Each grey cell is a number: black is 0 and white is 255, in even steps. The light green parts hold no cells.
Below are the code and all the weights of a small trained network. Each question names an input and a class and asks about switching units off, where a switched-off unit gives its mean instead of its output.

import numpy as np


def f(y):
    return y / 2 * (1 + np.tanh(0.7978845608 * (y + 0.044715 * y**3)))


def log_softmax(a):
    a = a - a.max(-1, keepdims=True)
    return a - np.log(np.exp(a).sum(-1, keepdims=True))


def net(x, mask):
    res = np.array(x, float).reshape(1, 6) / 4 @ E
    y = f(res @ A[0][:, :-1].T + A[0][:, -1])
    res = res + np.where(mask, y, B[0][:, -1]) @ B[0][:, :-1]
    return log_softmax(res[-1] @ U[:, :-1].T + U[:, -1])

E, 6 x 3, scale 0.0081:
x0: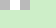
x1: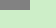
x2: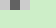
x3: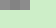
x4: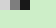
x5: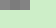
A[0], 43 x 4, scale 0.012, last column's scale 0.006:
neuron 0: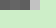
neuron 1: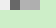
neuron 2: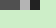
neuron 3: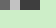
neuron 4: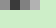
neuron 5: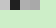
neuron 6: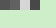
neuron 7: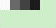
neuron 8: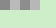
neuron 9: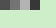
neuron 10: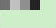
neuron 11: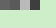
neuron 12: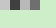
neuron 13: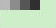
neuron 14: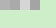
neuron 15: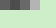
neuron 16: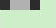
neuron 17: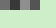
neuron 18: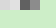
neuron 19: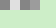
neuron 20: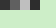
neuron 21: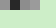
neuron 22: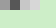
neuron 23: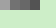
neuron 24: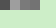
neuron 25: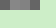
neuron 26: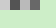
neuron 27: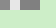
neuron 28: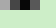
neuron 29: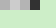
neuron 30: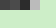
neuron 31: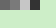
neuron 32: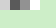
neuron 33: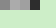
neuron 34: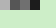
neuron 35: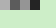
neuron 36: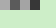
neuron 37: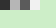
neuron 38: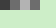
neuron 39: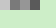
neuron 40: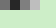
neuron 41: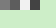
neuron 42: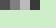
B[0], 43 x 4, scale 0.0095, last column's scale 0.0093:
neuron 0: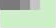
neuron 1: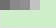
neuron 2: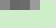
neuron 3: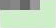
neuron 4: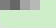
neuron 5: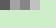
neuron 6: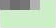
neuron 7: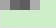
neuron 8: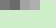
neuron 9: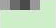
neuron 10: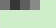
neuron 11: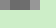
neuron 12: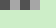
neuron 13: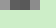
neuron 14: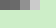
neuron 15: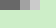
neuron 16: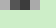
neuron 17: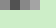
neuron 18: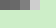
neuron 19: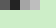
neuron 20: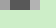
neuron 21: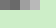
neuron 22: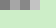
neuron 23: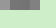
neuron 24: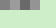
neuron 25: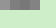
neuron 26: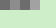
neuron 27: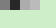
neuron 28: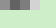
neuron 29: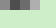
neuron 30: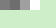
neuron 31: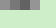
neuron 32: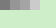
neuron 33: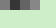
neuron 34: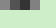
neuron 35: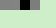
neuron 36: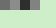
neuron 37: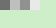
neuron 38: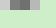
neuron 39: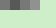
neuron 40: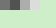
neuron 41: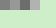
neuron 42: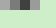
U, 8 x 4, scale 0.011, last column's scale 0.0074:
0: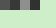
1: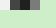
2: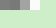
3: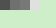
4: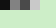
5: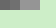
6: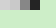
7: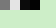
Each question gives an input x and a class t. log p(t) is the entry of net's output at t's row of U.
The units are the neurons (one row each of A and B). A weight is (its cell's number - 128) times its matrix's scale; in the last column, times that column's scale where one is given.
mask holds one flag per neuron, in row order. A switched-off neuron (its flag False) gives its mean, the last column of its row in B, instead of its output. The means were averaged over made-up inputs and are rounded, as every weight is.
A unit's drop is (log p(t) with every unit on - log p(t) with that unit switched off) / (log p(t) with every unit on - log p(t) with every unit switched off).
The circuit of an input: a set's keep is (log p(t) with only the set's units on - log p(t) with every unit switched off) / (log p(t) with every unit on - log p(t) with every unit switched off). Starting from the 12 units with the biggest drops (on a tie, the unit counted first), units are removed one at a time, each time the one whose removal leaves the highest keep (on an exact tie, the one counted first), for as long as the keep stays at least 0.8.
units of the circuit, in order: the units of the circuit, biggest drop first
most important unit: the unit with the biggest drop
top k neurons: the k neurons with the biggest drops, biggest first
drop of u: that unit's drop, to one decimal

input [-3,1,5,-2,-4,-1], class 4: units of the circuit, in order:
(neuron 12; neuron 5; neuron 27)
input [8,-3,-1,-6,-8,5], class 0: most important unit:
neuron 19
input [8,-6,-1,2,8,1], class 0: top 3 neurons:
(neuron 19; neuron 18; neuron 27)
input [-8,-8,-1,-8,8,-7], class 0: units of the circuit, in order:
(neuron 30; neuron 40)
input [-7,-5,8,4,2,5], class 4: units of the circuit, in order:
(neuron 12; neuron 5)
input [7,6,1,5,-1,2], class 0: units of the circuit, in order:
(neuron 19; neuron 27; neuron 29)
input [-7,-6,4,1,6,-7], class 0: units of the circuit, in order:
(neuron 40; neuron 21)
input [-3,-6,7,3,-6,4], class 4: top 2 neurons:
(neuron 12; neuron 5)
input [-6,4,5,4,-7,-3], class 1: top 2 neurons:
(neuron 38; neuron 20)
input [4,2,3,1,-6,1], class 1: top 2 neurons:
(neuron 16; neuron 42)
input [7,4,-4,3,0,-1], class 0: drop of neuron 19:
0.3
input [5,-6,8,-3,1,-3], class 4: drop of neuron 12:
0.2
